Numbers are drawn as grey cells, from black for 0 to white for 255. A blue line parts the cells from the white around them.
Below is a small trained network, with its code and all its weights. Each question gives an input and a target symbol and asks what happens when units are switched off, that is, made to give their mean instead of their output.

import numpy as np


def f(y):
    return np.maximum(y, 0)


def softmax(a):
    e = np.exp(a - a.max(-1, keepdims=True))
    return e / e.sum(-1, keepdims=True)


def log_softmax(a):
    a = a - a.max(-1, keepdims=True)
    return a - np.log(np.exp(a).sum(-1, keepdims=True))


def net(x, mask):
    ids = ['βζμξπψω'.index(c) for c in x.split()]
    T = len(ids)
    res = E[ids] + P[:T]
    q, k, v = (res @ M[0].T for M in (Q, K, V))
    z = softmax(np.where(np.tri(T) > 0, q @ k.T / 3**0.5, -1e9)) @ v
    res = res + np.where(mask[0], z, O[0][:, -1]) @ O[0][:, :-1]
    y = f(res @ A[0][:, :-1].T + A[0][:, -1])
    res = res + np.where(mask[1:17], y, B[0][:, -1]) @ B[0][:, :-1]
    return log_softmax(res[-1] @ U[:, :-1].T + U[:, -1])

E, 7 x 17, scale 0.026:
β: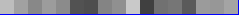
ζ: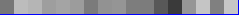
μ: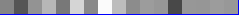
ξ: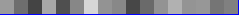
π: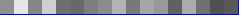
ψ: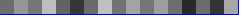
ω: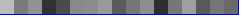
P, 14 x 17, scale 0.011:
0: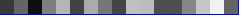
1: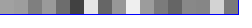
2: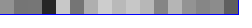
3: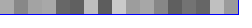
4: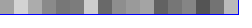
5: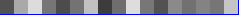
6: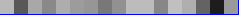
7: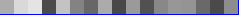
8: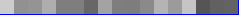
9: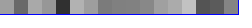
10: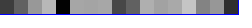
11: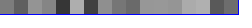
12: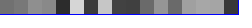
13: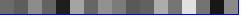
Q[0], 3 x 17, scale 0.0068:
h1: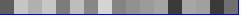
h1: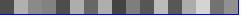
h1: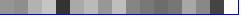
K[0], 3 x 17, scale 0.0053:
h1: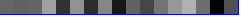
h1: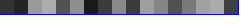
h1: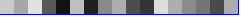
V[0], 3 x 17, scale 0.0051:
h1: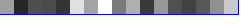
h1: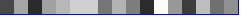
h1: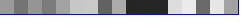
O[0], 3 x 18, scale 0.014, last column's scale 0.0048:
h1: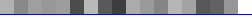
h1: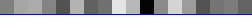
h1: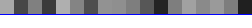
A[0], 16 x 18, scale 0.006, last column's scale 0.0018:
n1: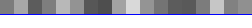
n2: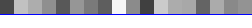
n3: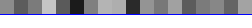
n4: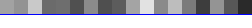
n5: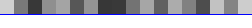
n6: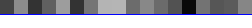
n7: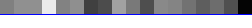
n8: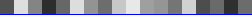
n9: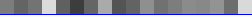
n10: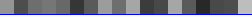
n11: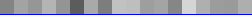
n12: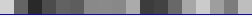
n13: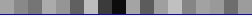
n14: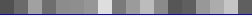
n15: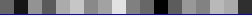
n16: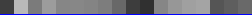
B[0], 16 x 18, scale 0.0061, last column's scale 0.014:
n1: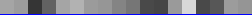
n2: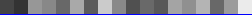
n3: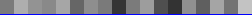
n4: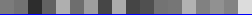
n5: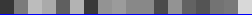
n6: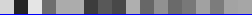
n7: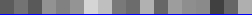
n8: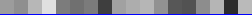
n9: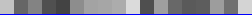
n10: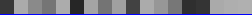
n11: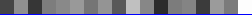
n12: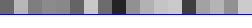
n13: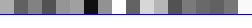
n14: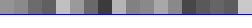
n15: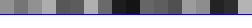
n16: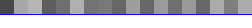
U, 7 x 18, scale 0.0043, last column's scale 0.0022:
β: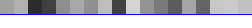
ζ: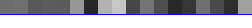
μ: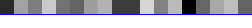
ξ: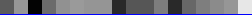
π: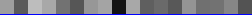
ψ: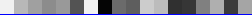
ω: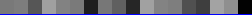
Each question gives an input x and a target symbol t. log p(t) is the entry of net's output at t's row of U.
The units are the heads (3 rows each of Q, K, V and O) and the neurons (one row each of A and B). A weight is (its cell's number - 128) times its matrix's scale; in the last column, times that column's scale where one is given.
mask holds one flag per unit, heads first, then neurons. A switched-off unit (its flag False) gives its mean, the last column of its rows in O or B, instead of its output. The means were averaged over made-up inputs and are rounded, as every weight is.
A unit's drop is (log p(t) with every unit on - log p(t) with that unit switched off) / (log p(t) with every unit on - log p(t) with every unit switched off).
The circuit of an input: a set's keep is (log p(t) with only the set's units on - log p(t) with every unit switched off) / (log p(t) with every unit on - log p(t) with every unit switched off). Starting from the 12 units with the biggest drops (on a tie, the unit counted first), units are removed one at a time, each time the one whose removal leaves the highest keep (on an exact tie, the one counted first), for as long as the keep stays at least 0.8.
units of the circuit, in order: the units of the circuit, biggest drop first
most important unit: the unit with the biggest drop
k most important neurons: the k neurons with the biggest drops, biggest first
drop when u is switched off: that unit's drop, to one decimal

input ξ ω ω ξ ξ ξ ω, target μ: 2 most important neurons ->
n5, n12
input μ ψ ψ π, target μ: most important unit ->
n2
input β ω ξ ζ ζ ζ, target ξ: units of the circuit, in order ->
h1, n8, n15
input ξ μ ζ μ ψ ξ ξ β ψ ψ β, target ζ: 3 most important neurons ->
n13, n12, n2
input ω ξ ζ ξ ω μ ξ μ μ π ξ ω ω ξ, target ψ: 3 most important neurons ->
n2, n11, n9
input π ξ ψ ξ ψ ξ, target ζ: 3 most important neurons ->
n13, n12, n2
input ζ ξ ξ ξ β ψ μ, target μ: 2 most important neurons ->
n2, n11
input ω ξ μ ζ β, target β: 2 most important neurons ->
n1, n15
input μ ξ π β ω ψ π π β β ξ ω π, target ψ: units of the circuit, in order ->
h1, n2
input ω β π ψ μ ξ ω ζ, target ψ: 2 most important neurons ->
n14, n2
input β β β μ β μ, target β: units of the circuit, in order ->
h1, n11, n15
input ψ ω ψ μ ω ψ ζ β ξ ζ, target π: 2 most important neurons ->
n15, n13
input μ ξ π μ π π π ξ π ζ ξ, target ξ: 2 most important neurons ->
n13, n5
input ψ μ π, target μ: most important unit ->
h1
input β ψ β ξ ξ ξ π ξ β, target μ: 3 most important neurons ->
n10, n12, n9
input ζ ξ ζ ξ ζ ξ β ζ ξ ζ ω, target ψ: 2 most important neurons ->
n2, n11
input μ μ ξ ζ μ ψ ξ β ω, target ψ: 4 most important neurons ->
n2, n11, n10, n4
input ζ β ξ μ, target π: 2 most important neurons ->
n15, n13
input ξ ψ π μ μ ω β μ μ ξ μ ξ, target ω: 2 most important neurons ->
n13, n5
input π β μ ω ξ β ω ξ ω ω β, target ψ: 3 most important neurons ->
n2, n11, n12
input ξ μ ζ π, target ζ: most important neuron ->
n2
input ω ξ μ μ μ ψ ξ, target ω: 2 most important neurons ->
n13, n9
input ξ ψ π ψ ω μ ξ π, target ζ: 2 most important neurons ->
n12, n2
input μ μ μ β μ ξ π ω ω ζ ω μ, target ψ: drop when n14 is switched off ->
0.3
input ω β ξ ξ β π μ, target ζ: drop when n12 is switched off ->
0.1
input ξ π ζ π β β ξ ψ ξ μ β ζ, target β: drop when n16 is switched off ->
0.0
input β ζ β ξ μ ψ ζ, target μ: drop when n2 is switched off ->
0.2
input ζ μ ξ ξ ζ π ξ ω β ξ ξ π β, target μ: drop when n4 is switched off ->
0.4
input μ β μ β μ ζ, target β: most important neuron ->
n11
